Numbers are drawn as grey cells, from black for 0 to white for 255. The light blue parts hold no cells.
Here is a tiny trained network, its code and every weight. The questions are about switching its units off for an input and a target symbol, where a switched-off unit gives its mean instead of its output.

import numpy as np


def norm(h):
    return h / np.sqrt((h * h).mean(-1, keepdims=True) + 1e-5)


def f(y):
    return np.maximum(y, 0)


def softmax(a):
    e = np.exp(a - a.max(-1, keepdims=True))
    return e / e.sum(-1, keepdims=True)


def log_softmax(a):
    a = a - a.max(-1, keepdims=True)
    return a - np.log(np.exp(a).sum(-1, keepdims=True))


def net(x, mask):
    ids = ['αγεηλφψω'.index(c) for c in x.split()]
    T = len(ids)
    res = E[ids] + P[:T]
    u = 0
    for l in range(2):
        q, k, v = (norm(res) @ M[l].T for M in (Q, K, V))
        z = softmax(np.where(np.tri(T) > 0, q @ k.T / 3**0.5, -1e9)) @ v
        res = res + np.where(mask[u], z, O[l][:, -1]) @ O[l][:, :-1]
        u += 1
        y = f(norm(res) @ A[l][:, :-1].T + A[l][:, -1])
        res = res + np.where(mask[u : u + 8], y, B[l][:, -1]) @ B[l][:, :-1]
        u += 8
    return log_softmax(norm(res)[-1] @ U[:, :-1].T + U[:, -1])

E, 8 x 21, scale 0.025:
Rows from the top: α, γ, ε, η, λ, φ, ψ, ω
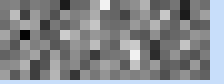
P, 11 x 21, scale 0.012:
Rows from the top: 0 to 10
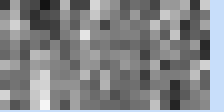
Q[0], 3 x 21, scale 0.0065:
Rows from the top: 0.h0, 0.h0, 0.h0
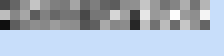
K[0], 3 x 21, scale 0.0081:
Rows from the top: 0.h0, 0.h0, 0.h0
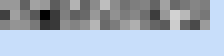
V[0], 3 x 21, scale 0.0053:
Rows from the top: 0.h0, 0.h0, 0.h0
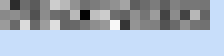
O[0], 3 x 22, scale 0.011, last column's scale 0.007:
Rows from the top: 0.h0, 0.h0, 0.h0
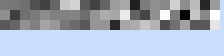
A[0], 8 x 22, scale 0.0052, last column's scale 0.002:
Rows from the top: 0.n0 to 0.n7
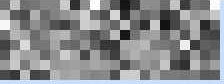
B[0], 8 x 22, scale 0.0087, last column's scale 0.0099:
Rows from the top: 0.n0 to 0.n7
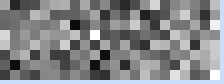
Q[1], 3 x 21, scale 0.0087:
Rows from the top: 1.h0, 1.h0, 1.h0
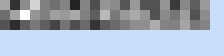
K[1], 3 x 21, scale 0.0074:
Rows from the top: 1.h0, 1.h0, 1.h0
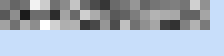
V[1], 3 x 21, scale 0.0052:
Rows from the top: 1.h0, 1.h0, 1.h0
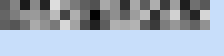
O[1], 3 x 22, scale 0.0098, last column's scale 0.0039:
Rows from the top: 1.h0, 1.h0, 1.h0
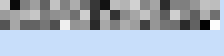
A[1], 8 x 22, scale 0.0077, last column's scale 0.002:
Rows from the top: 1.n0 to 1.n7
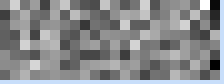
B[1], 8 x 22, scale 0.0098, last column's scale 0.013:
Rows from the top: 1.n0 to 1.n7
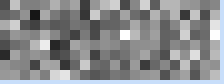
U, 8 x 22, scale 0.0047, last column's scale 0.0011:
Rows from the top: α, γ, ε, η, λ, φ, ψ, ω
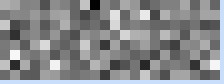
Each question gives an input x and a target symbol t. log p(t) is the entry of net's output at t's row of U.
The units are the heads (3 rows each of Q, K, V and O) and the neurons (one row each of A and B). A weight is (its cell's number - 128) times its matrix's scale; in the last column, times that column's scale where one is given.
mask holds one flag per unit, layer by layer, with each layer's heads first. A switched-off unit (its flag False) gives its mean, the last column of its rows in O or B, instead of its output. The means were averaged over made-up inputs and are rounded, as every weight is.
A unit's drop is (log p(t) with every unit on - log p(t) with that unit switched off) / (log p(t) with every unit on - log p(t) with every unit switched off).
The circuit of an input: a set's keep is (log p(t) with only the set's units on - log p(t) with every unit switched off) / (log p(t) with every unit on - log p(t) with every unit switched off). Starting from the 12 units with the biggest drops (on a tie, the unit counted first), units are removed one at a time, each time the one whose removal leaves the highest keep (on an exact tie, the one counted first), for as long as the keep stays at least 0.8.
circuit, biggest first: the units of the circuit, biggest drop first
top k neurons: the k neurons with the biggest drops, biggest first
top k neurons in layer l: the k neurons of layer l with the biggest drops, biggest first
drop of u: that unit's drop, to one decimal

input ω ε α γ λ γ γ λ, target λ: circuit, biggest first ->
(0.h0; 1.n4)
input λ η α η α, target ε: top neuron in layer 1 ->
(1.n3)
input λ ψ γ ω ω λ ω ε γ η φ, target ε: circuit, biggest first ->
(0.h0; 1.n3)
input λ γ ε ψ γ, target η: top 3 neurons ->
(1.n2; 0.n7; 1.n7)
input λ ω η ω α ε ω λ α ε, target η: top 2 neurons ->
(1.n2; 0.n7)
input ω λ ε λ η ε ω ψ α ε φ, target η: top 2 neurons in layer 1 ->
(1.n2; 1.n1)
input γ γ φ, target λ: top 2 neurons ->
(1.n4; 0.n7)
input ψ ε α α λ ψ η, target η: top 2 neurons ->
(1.n2; 1.n7)
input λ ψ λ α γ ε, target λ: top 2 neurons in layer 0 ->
(0.n7; 0.n6)
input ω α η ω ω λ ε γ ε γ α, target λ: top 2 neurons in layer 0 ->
(0.n7; 0.n6)
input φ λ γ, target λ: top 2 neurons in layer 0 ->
(0.n6; 0.n7)
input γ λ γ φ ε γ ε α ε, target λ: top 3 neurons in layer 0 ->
(0.n6; 0.n4; 0.n7)
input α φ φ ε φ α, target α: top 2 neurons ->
(1.n6; 1.n1)
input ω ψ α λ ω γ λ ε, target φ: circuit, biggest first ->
(1.h0)
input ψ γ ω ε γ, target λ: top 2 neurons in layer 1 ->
(1.n1; 1.n2)
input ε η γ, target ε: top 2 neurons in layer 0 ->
(0.n7; 0.n1)
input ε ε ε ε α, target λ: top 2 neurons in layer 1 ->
(1.n4; 1.n6)
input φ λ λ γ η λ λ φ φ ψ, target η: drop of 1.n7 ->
0.1
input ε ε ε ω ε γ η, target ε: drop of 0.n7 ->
0.2
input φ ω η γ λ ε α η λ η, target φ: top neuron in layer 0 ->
(0.n0)
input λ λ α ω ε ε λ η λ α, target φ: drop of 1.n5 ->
-0.1
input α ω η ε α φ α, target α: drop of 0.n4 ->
-0.1
